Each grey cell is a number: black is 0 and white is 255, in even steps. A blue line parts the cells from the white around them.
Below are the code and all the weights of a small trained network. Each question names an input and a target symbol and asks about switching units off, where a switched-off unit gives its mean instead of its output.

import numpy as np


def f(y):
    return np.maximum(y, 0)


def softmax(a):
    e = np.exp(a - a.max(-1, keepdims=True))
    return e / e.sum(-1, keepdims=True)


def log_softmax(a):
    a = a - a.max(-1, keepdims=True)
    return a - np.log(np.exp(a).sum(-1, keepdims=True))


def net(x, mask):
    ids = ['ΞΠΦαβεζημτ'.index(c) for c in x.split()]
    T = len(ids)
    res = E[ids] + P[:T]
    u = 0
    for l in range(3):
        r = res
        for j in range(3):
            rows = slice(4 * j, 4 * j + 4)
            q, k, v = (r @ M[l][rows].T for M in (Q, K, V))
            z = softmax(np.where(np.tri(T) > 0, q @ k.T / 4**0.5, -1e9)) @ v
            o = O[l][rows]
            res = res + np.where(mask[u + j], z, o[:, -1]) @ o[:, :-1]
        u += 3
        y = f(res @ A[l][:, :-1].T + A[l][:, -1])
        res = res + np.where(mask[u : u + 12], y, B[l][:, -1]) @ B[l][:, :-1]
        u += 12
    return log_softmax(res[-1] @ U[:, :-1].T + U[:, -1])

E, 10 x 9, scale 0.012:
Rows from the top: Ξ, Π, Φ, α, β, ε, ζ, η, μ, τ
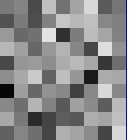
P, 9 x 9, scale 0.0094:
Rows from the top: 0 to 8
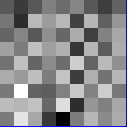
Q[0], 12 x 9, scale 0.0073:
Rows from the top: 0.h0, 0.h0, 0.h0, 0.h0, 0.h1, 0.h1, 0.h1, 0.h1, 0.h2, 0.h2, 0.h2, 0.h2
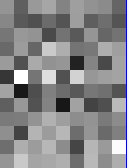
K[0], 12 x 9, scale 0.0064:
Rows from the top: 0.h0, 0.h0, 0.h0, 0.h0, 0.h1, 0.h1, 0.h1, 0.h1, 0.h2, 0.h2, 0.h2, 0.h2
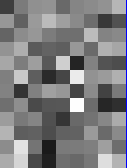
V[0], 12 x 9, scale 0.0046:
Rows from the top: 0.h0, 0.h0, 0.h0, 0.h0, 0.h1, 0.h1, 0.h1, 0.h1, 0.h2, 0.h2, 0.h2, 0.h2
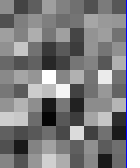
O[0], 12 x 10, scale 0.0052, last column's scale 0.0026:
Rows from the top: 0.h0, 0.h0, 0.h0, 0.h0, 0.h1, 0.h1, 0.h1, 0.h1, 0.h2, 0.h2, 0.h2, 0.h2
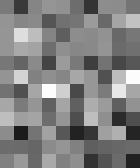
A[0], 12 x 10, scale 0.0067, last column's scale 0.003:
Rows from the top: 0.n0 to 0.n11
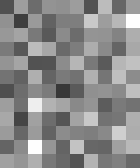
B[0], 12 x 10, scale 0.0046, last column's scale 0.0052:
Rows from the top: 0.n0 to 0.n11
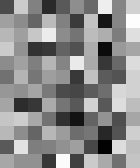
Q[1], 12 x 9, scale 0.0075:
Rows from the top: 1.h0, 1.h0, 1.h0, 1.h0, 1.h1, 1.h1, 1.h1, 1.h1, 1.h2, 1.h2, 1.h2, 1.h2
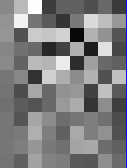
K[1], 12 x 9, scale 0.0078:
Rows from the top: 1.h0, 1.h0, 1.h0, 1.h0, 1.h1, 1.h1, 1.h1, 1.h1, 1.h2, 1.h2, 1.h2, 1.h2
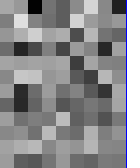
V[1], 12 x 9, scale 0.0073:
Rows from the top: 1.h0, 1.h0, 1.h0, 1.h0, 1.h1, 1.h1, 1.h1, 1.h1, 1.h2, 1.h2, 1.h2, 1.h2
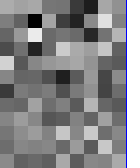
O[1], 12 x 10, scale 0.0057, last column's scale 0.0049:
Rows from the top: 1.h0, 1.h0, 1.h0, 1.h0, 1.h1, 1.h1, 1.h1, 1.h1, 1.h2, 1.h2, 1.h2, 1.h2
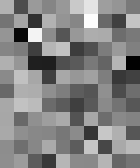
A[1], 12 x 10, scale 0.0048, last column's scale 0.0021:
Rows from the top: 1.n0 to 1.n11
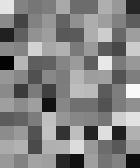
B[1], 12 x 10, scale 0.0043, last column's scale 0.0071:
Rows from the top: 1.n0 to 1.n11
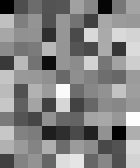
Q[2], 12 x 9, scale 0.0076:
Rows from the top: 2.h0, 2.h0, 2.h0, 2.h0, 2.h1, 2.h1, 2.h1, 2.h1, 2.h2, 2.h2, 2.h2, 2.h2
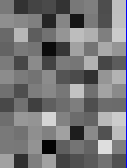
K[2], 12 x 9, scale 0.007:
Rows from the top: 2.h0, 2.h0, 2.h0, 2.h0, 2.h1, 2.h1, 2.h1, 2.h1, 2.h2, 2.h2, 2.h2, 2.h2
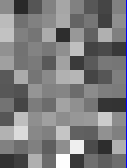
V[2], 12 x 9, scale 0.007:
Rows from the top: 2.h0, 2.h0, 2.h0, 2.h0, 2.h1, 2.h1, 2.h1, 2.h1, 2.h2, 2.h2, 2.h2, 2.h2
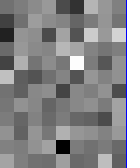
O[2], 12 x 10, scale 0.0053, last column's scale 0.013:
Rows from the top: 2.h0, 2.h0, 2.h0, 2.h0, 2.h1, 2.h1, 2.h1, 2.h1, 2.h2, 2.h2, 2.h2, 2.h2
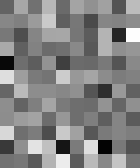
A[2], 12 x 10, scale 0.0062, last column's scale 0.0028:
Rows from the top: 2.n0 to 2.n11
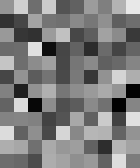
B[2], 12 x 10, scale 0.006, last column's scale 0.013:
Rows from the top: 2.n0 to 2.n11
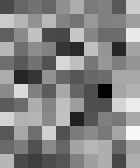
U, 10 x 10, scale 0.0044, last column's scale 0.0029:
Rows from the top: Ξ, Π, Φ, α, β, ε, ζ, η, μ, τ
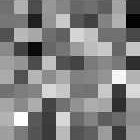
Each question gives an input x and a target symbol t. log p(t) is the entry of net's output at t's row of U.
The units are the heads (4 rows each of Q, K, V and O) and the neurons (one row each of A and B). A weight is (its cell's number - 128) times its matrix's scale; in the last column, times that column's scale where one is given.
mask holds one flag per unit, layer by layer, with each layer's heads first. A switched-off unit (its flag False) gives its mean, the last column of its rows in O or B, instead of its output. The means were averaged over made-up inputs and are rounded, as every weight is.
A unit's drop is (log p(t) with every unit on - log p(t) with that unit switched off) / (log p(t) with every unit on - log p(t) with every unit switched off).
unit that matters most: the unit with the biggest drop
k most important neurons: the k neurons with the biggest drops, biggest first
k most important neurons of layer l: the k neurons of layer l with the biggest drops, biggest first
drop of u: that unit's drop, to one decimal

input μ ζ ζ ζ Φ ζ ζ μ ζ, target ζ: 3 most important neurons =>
[0.n0; 0.n2; 0.n1]
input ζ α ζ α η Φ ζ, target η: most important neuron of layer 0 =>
[0.n10]
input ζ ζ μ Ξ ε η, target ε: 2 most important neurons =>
[0.n7; 0.n10]
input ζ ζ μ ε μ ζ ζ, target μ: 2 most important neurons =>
[1.n4; 2.n8]
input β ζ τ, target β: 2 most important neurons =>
[2.n3; 2.n5]
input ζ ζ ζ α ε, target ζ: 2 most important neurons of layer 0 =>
[0.n0; 0.n1]
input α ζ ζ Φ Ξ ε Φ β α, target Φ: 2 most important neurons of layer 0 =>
[0.n11; 0.n8]
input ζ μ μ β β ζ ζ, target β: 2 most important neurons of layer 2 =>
[2.n3; 2.n5]
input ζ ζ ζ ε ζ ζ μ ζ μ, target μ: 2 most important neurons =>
[0.n11; 0.n8]
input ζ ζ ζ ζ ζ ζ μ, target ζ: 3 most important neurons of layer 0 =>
[0.n0; 0.n1; 0.n9]
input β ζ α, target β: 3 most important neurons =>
[2.n3; 1.n9; 2.n5]
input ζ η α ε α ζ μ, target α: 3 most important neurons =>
[0.n0; 0.n1; 2.n11]
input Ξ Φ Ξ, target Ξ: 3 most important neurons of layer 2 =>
[2.n7; 2.n5; 2.n2]
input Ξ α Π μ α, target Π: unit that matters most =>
1.h0
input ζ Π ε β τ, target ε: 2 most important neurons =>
[0.n10; 1.n6]
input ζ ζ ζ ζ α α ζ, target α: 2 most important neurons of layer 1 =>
[1.n4; 1.n2]
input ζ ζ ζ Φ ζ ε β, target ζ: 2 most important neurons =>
[0.n0; 1.n2]
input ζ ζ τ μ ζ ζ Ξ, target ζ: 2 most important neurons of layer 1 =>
[1.n4; 1.n2]
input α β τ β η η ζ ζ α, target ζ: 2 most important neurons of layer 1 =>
[1.n4; 1.n2]
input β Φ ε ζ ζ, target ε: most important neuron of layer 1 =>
[1.n2]
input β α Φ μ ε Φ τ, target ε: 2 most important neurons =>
[0.n10; 0.n0]
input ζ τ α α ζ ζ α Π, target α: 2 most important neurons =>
[2.n11; 0.n7]
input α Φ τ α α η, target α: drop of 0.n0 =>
0.0
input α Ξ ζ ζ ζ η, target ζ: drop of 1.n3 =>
0.1
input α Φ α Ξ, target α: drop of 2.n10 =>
0.1
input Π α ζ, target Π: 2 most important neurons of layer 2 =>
[2.n5; 2.n7]
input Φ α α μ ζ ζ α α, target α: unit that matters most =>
1.h1
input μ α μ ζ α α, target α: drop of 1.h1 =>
0.9
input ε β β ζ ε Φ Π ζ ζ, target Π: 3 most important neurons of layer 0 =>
[0.n6; 0.n4; 0.n0]
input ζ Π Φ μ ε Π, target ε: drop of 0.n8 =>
-0.1
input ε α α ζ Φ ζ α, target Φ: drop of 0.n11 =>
0.2
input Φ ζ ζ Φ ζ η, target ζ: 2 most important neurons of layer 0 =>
[0.n0; 0.n9]
